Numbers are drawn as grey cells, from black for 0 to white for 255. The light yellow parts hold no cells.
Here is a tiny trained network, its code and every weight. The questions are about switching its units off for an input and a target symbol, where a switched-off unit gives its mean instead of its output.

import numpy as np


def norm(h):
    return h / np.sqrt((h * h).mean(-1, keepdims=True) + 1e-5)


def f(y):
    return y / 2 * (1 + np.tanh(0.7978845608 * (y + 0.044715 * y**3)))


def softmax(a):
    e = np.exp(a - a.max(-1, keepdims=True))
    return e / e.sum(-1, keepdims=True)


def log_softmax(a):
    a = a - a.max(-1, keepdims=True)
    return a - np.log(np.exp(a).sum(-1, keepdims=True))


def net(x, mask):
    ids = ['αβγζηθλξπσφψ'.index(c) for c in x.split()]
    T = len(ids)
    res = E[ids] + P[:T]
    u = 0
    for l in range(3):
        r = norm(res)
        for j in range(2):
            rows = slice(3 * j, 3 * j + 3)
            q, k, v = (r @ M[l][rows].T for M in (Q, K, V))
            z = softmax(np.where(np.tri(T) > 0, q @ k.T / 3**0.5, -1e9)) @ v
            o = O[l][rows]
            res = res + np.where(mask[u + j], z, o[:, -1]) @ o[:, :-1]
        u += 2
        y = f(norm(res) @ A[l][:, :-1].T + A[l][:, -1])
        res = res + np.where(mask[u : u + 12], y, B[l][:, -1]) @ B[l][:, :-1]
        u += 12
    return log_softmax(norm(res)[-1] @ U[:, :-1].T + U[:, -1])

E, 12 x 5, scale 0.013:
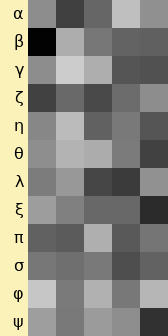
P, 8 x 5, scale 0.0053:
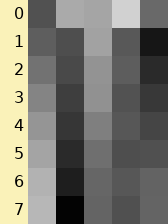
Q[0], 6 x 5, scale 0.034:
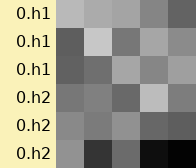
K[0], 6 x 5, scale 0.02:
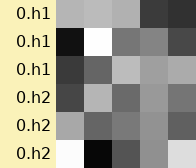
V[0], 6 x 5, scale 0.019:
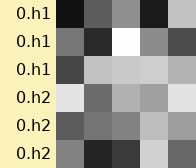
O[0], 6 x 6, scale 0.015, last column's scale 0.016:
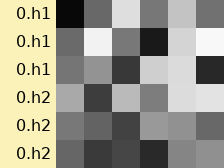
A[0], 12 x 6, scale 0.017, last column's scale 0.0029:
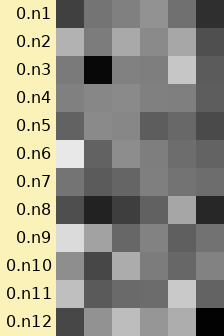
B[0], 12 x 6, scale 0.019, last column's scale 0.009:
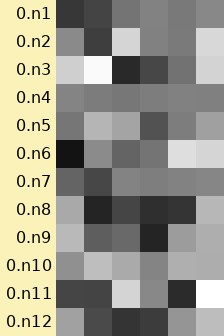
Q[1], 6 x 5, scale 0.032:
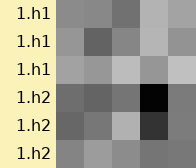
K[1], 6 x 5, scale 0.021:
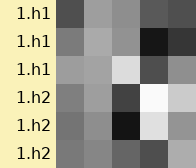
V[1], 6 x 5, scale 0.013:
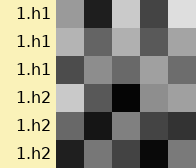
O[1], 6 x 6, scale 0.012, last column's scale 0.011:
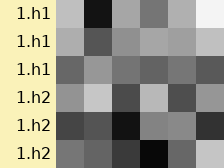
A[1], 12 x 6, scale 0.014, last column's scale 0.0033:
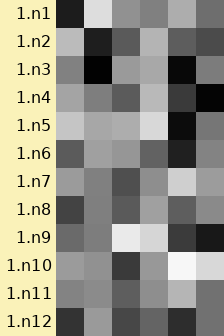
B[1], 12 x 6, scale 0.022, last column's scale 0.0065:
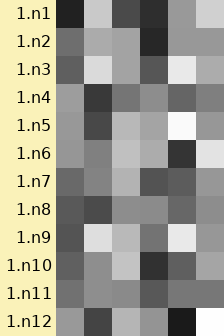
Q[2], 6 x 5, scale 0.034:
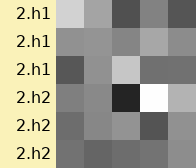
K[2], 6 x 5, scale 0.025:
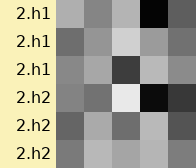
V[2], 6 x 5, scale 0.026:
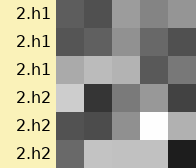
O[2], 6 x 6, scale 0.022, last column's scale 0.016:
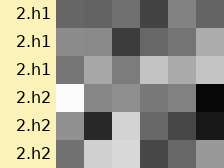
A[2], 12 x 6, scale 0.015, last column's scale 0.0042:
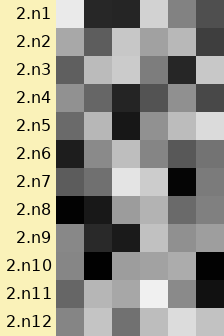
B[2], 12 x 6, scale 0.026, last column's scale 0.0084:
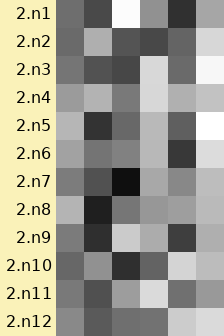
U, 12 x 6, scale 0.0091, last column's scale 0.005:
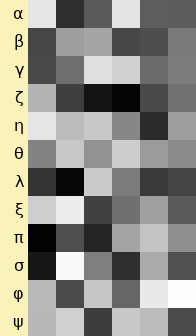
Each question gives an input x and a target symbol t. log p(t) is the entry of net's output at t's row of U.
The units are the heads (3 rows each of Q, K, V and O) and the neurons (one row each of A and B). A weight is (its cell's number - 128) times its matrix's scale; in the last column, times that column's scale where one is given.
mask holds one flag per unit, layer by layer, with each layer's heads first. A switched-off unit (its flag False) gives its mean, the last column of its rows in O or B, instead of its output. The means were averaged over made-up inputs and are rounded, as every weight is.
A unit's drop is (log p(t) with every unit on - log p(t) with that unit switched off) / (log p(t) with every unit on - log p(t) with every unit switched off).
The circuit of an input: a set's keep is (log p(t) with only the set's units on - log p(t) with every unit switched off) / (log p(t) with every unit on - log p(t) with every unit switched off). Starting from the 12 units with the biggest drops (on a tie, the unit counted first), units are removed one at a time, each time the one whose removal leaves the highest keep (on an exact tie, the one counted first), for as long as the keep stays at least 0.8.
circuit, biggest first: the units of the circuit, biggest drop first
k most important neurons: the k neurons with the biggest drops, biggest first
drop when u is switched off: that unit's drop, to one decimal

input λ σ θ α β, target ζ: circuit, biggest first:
[0.h2]
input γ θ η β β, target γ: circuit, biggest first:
[0.h2, 0.h1, 1.h2]
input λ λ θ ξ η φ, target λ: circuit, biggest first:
[0.h1, 2.h2, 1.n3]
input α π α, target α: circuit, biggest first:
[2.h2, 0.h1]
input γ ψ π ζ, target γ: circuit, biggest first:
[0.h1, 2.h1]
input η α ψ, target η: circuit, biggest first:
[0.h1, 2.h2]
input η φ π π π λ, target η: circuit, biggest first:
[2.h2, 0.h1]
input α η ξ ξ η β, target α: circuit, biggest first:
[2.h2, 0.h1]
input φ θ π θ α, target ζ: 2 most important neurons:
[0.n8, 0.n11]
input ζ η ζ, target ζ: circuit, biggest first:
[0.h2, 2.h1, 0.h1, 0.n8]
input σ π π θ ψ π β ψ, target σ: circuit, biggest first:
[0.h2, 2.h2]
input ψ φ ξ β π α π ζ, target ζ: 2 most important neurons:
[0.n8, 2.n5]
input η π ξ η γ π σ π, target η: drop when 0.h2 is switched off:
1.1
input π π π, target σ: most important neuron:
[1.n1]
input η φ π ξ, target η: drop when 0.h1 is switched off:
0.5
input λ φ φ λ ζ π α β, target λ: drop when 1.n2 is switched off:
0.0
